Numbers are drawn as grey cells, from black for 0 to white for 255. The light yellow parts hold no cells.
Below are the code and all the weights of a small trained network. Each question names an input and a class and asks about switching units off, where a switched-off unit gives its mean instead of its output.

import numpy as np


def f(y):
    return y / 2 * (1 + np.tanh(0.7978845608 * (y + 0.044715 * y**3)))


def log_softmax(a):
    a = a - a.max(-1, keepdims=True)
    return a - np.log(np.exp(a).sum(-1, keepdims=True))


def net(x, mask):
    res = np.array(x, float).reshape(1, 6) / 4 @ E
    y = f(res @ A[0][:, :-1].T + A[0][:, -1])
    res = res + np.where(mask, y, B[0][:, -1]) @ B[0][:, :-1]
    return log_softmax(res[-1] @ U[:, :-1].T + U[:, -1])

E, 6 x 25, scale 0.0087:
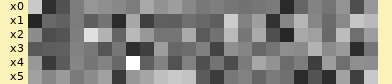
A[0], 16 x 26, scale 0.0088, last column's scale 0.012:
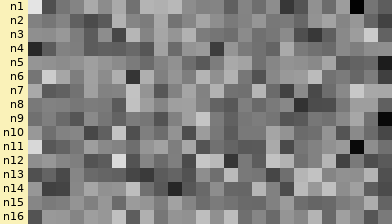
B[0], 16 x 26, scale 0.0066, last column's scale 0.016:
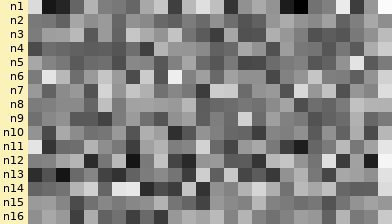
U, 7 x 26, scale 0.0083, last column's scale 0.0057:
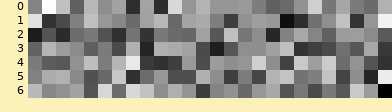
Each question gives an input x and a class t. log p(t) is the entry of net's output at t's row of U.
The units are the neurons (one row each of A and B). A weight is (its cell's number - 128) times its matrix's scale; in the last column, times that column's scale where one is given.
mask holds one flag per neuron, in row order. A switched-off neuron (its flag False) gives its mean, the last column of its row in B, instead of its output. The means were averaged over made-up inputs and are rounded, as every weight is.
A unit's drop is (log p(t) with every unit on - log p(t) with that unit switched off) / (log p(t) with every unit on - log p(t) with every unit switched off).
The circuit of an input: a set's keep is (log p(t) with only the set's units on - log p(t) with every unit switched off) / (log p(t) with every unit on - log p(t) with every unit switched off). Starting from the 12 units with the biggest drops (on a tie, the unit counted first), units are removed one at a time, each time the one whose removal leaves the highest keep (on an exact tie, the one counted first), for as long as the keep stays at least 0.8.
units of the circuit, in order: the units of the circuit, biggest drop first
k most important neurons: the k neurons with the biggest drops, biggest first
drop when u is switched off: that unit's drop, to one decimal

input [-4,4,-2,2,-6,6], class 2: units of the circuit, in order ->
[n4]
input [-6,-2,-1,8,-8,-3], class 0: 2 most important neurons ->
[n6, n16]
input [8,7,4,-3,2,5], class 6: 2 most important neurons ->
[n7, n3]
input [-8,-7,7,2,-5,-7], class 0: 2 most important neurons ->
[n6, n16]
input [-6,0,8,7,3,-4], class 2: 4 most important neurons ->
[n13, n7, n4, n1]
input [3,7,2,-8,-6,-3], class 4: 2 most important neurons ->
[n7, n4]
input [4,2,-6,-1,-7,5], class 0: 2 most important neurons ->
[n6, n11]
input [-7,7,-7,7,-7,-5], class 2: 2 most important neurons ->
[n13, n4]
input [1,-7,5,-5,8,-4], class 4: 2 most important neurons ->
[n14, n7]
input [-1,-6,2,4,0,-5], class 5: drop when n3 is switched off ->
0.0
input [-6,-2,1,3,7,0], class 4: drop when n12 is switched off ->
0.1
